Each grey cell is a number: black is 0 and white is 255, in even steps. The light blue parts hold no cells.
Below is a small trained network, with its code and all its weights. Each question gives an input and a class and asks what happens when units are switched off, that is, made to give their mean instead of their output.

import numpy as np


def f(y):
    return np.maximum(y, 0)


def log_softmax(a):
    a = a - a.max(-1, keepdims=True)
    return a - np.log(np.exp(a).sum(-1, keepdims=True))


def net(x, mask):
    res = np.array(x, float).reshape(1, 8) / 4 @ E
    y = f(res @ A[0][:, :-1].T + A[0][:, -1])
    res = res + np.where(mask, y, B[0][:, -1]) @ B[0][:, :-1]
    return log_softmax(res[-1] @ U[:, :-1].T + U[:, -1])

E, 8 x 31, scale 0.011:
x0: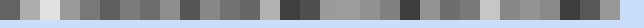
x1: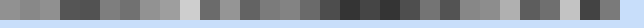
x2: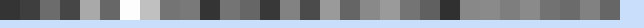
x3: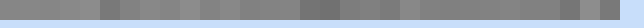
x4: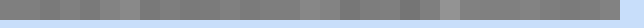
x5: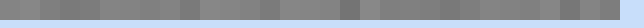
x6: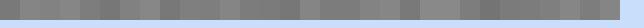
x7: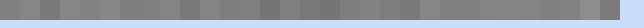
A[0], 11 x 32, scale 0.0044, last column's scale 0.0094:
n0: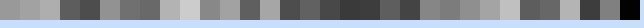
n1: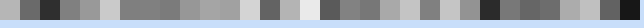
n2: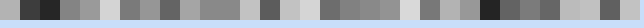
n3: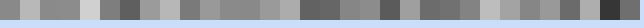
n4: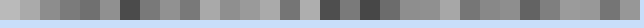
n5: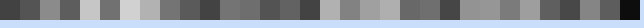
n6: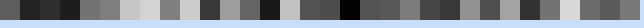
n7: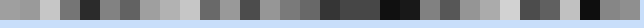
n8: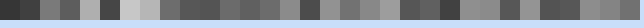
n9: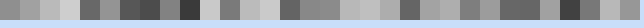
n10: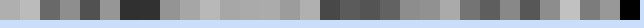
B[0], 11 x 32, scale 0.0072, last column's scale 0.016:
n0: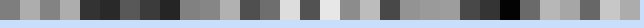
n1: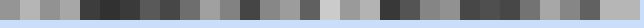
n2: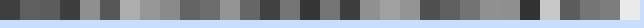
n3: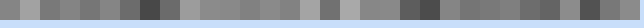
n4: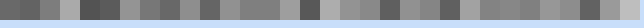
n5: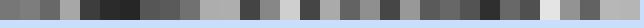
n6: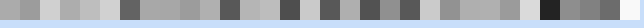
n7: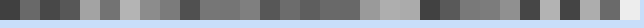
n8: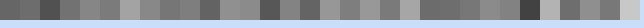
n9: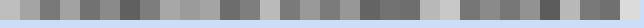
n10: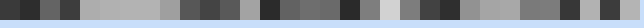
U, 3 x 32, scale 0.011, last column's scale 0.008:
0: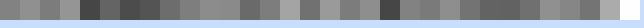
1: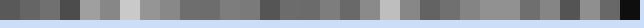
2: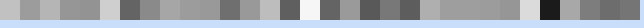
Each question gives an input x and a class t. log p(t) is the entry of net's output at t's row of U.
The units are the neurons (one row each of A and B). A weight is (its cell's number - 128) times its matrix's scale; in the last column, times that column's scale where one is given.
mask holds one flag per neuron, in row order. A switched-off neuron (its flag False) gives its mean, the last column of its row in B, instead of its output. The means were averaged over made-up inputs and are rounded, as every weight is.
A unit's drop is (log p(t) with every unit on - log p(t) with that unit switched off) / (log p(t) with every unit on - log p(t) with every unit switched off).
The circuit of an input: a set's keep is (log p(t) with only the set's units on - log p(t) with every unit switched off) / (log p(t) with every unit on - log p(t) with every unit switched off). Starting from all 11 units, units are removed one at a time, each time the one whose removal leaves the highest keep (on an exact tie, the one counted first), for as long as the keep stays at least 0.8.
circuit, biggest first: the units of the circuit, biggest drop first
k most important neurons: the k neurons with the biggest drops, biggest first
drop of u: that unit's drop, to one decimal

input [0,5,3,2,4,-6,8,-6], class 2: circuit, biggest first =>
[n6]
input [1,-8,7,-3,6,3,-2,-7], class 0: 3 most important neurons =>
[n5; n7; n10]
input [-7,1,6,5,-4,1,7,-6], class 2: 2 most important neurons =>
[n6; n7]
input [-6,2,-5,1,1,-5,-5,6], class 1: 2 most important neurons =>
[n10; n2]
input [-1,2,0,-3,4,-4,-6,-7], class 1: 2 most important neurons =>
[n9; n6]
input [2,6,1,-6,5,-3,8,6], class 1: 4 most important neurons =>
[n7; n1; n5; n9]
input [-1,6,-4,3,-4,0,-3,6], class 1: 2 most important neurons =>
[n7; n10]
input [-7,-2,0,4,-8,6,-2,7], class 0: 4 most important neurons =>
[n1; n7; n10; n8]
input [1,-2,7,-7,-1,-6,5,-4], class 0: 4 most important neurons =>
[n5; n7; n10; n2]
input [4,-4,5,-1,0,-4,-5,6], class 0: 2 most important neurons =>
[n5; n7]
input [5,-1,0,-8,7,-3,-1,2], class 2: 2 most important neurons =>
[n2; n5]
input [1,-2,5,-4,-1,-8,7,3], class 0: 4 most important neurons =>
[n5; n7; n10; n2]
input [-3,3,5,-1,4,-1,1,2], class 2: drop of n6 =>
1.1
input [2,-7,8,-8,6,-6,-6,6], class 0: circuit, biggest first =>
[n5]
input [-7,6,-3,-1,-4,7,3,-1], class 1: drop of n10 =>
0.2
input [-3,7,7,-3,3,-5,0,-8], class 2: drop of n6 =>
1.8
